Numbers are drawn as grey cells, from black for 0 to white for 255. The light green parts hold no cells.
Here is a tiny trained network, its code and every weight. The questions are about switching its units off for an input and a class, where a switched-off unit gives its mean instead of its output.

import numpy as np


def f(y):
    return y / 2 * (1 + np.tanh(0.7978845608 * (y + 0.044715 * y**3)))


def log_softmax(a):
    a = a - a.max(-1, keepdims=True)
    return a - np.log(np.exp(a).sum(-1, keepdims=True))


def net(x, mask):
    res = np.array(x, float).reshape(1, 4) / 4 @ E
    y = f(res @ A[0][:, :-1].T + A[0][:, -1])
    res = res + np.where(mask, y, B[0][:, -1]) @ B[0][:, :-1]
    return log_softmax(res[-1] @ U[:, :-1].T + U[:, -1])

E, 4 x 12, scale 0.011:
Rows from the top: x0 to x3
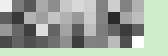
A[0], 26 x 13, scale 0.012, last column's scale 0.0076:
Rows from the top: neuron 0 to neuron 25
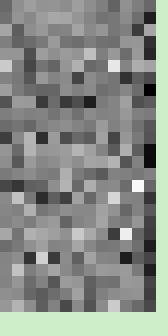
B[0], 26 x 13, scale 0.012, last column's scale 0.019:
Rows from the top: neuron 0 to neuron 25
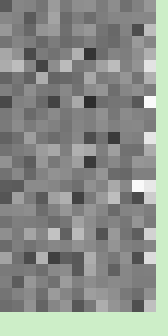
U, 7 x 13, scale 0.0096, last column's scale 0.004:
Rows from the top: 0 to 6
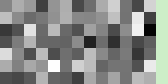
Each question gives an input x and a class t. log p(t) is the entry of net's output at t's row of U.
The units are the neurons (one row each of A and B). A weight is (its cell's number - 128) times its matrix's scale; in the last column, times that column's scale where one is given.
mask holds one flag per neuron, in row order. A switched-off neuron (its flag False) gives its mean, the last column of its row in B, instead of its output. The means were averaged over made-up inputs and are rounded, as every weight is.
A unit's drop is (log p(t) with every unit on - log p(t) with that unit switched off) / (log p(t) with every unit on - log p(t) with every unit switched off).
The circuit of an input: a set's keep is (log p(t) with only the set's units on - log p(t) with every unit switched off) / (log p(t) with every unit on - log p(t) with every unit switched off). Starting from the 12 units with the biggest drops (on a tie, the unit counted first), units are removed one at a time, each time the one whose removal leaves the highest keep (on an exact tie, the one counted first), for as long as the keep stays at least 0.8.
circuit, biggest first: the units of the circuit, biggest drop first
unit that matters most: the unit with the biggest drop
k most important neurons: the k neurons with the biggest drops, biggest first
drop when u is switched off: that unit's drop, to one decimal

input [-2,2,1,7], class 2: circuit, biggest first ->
neuron 21; neuron 15
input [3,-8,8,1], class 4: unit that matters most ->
neuron 21
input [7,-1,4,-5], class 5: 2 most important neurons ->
neuron 19; neuron 12
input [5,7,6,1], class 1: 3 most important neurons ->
neuron 15; neuron 4; neuron 13
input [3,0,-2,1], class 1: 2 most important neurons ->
neuron 8; neuron 16
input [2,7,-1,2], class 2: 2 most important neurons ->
neuron 15; neuron 5
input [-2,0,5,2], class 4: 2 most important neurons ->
neuron 21; neuron 15
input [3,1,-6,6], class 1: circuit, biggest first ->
neuron 15; neuron 5
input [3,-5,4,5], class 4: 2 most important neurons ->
neuron 21; neuron 6
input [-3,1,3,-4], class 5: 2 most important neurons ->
neuron 8; neuron 21
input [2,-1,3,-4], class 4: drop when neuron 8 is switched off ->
-0.1
